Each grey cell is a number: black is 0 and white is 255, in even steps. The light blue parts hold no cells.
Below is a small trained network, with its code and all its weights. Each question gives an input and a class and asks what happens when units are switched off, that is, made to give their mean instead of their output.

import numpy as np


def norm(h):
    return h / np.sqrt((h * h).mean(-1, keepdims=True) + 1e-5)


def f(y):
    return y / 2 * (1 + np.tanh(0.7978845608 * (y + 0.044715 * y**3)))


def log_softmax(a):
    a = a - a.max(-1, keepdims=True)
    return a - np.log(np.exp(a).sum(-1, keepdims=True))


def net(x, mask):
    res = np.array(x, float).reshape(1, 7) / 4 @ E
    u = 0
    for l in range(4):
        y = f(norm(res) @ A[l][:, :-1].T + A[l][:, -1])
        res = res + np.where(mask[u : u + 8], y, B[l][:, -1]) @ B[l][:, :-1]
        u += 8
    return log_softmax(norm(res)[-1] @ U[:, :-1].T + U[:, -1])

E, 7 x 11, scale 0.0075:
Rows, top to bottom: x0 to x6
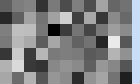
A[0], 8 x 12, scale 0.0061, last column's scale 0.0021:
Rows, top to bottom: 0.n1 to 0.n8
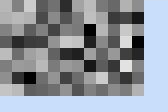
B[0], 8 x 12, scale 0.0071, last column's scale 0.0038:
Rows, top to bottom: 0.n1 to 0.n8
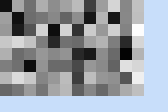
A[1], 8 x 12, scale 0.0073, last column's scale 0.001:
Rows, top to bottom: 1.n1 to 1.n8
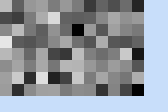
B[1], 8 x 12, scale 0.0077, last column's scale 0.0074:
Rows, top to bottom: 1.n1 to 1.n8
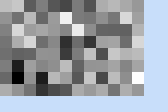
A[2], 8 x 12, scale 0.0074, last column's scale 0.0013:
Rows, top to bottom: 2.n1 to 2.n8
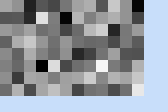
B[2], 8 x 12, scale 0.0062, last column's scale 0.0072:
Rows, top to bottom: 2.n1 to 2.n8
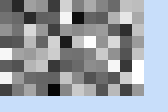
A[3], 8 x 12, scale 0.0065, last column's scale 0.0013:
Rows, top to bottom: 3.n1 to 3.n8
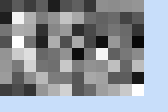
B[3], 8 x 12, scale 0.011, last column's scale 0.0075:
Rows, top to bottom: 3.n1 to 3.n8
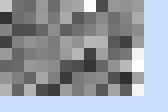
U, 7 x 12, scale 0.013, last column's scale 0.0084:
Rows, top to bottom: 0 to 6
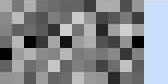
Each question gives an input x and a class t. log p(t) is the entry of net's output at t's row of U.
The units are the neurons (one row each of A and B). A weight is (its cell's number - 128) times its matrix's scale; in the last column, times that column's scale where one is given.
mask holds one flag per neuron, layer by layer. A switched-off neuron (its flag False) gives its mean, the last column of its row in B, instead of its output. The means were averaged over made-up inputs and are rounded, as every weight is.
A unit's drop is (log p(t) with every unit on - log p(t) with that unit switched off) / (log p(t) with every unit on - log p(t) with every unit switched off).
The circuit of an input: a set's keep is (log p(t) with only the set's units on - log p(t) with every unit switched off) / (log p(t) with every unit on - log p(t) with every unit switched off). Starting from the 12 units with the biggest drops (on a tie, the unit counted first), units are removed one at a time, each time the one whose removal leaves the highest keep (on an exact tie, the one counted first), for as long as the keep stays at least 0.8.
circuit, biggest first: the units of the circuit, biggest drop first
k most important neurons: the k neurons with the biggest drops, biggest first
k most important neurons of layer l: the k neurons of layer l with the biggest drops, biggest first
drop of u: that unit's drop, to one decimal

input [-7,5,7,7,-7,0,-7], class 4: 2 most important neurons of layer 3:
3.n4, 3.n8
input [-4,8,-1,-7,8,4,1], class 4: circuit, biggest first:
1.n7, 2.n7
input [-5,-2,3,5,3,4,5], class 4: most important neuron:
1.n3
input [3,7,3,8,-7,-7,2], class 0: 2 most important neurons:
0.n5, 2.n5
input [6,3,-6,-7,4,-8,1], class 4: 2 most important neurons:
0.n3, 2.n8
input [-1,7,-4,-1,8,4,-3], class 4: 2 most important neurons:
0.n3, 1.n7
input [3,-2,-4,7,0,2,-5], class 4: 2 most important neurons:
0.n3, 1.n7
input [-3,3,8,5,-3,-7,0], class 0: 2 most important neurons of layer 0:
0.n5, 0.n7
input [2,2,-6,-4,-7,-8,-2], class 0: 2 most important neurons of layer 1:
1.n3, 1.n5
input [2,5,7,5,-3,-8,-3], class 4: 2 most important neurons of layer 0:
0.n3, 0.n2
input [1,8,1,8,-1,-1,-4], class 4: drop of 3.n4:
0.1
